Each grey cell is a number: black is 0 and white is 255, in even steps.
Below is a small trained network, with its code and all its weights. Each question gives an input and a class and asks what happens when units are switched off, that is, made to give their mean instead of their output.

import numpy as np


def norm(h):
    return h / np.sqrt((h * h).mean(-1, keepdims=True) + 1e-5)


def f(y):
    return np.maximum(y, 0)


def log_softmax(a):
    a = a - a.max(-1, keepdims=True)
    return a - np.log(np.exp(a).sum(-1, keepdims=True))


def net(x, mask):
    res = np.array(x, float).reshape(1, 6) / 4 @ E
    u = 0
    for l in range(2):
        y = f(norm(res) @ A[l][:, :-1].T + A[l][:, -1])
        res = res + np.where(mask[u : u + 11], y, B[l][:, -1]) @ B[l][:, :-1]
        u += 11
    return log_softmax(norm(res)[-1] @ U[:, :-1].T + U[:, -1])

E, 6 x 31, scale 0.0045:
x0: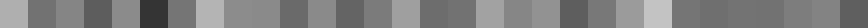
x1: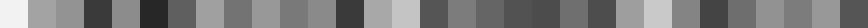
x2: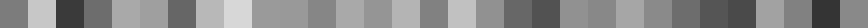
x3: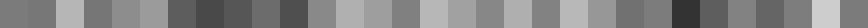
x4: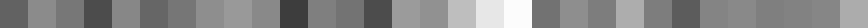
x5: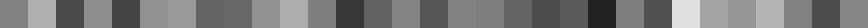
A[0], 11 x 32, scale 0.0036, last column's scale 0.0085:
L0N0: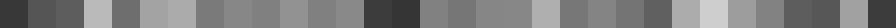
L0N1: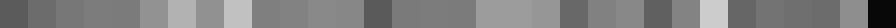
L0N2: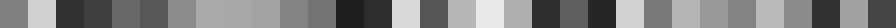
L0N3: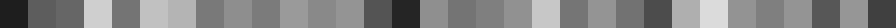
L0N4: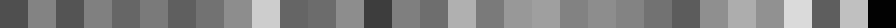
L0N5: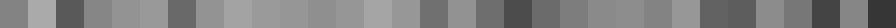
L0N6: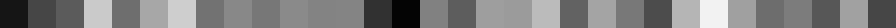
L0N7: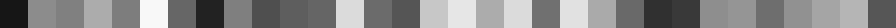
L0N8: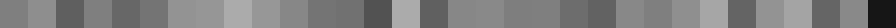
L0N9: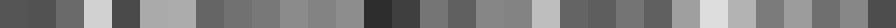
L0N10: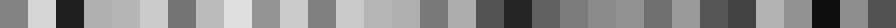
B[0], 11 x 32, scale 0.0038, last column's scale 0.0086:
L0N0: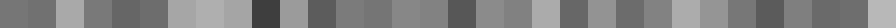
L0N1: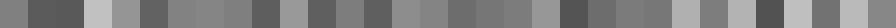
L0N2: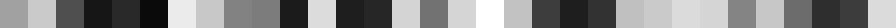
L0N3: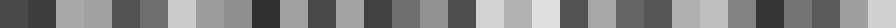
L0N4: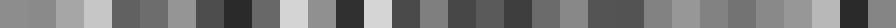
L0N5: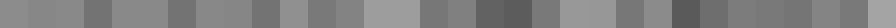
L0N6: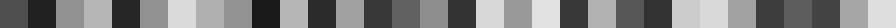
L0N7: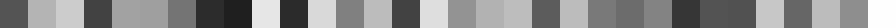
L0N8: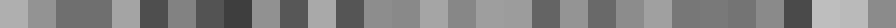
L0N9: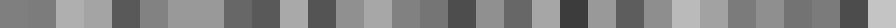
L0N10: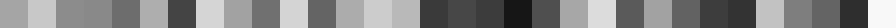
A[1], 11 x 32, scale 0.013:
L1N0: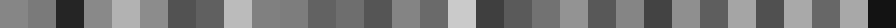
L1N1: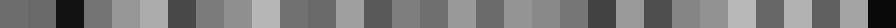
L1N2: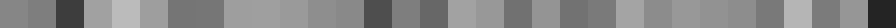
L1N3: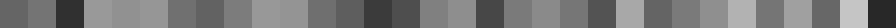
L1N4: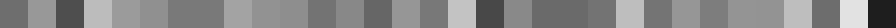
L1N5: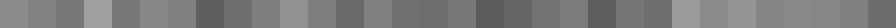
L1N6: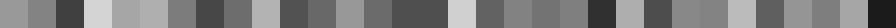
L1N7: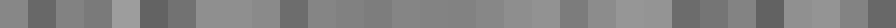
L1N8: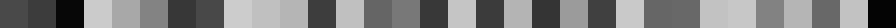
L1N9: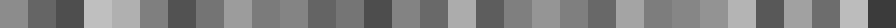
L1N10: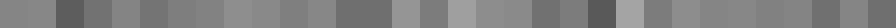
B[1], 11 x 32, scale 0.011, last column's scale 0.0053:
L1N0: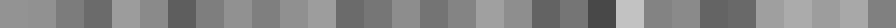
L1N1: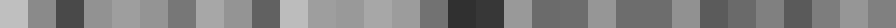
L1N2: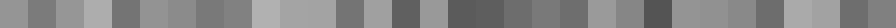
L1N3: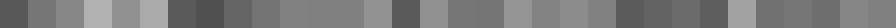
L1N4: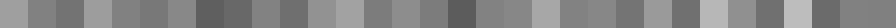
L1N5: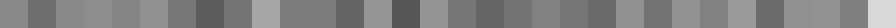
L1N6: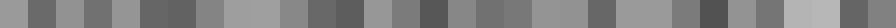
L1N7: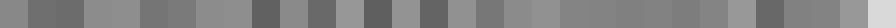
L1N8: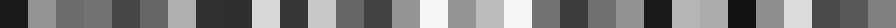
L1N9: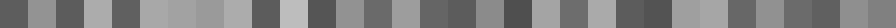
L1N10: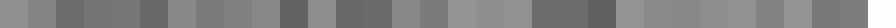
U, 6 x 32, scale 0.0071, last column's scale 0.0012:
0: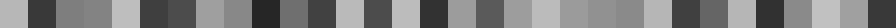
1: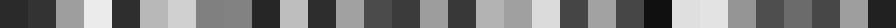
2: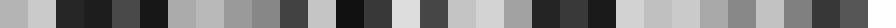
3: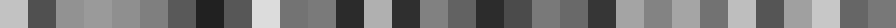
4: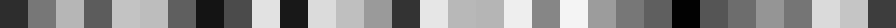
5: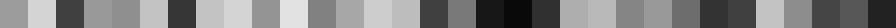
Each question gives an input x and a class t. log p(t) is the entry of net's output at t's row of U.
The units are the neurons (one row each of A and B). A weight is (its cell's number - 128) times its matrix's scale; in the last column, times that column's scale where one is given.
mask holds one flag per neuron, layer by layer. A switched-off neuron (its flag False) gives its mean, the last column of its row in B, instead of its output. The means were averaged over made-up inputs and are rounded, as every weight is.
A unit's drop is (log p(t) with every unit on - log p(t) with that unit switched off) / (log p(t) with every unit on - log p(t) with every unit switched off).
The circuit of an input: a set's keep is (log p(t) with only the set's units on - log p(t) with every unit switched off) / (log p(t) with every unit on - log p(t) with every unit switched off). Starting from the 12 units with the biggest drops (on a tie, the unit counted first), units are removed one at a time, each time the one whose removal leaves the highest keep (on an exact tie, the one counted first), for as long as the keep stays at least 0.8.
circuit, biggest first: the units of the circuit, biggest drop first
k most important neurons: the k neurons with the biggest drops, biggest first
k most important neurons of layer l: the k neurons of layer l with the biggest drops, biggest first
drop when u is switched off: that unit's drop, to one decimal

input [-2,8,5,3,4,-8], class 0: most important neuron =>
L0N2
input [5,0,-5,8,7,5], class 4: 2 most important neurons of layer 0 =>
L0N7; L0N2
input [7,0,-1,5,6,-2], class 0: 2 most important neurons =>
L1N7; L0N2
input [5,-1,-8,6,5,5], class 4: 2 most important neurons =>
L0N2; L0N3
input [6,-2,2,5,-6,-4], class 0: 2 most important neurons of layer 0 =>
L0N10; L0N7
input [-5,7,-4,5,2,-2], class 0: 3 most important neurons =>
L0N7; L1N7; L0N2
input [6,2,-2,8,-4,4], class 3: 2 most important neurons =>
L0N2; L0N7
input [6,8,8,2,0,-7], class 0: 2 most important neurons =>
L1N7; L0N2
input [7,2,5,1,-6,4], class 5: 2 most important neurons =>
L0N10; L0N5
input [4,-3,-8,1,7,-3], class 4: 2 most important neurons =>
L0N7; L0N3
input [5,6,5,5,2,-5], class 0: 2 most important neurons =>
L0N2; L1N7
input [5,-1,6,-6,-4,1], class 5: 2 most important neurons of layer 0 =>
L0N10; L0N5
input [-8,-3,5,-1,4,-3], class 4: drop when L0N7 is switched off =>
1.8
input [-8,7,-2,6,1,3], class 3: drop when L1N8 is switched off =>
0.0
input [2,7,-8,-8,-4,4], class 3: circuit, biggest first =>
L1N5
